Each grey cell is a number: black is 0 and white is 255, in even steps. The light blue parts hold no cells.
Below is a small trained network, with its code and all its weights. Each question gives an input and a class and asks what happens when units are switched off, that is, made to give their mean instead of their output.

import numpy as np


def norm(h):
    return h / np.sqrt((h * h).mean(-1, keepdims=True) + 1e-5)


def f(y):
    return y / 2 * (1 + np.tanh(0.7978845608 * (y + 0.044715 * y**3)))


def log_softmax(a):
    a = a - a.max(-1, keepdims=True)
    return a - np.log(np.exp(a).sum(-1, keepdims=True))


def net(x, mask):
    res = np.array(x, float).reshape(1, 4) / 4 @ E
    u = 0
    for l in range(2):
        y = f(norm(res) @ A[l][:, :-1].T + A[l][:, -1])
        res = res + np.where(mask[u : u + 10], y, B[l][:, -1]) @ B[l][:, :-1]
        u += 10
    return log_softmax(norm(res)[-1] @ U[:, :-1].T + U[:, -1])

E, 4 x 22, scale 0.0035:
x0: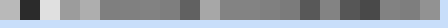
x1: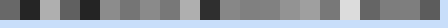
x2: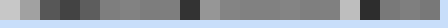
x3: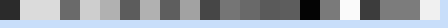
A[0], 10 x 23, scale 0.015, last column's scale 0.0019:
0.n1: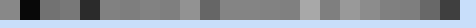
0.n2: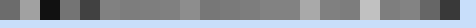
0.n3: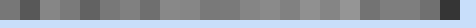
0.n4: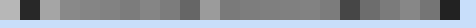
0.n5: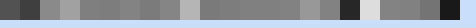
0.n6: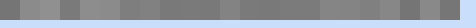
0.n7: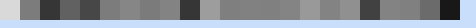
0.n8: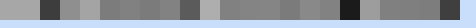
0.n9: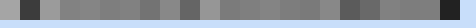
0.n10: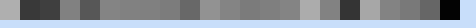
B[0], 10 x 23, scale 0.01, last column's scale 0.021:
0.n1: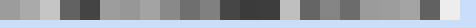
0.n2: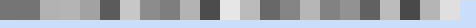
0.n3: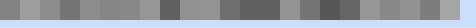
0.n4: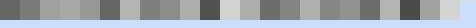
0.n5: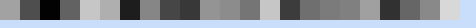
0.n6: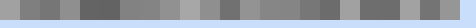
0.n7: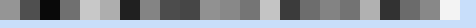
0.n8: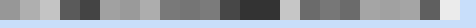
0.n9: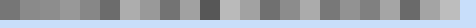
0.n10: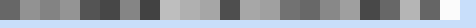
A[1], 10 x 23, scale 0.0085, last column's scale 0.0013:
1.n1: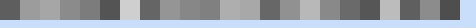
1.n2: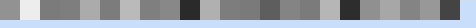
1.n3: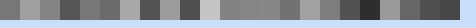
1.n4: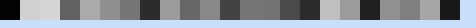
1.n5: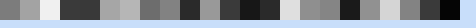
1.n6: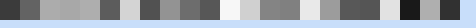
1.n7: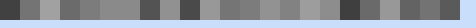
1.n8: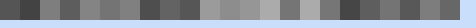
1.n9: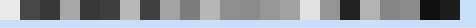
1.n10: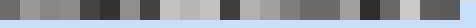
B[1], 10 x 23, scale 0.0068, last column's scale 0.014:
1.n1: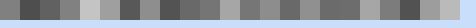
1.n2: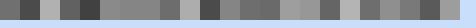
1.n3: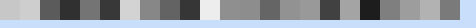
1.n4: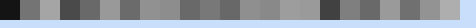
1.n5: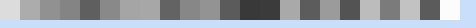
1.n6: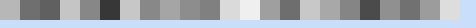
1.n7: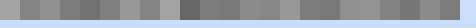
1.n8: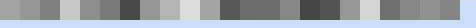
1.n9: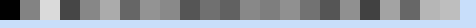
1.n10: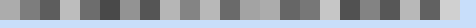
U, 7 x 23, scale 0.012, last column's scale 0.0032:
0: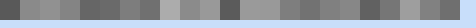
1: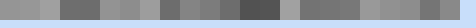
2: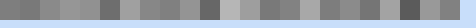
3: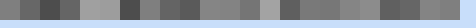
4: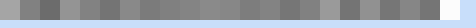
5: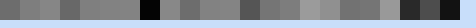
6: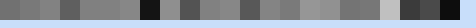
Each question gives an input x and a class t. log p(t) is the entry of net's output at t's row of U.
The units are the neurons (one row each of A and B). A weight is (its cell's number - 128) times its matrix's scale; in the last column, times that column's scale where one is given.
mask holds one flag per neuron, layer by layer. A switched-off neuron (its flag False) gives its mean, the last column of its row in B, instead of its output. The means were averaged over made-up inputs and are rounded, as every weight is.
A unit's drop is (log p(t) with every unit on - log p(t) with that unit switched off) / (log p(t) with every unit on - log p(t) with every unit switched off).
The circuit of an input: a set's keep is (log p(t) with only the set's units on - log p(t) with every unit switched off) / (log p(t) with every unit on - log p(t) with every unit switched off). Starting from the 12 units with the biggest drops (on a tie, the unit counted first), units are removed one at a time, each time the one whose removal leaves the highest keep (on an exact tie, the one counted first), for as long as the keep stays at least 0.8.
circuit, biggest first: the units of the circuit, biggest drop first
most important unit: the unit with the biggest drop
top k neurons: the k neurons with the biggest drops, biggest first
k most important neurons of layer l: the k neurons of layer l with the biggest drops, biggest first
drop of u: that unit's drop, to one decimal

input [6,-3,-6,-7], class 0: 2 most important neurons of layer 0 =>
0.n10; 0.n7
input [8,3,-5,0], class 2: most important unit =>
0.n4
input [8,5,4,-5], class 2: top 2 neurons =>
0.n4; 0.n9
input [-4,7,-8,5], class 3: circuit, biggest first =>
0.n8; 0.n2
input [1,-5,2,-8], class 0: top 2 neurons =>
0.n10; 0.n8
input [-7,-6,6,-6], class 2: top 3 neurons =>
0.n2; 0.n1; 0.n5
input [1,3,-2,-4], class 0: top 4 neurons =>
0.n10; 0.n8; 0.n1; 0.n5
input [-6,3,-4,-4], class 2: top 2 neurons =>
0.n2; 0.n7
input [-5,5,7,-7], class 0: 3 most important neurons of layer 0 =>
0.n10; 0.n5; 0.n8
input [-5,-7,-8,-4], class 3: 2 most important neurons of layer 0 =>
0.n5; 0.n1
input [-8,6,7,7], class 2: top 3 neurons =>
0.n1; 0.n8; 0.n7
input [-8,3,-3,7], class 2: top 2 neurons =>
0.n1; 0.n8
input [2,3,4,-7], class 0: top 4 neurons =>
0.n10; 0.n1; 0.n7; 1.n9
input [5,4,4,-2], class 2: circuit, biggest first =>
0.n4
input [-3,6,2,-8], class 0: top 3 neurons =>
0.n10; 0.n8; 0.n1
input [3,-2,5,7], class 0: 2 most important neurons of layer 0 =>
0.n7; 0.n5
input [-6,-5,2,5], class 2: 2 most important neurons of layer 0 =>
0.n1; 0.n8
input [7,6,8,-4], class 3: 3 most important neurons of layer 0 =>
0.n7; 0.n8; 0.n2
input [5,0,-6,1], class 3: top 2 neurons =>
0.n5; 0.n2
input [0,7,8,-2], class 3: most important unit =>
0.n7
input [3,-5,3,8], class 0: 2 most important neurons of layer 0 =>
0.n7; 0.n5
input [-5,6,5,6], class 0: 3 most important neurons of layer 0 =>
0.n7; 0.n5; 0.n2
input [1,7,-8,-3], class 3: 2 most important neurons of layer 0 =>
0.n5; 0.n8
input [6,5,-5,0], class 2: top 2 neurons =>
0.n4; 0.n8
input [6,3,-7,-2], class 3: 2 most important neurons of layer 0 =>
0.n5; 0.n2
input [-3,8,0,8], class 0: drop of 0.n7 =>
1.3
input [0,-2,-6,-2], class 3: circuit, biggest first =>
0.n5
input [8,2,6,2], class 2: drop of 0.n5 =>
0.1
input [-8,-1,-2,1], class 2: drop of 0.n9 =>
0.0
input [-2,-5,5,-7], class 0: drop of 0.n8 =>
0.3
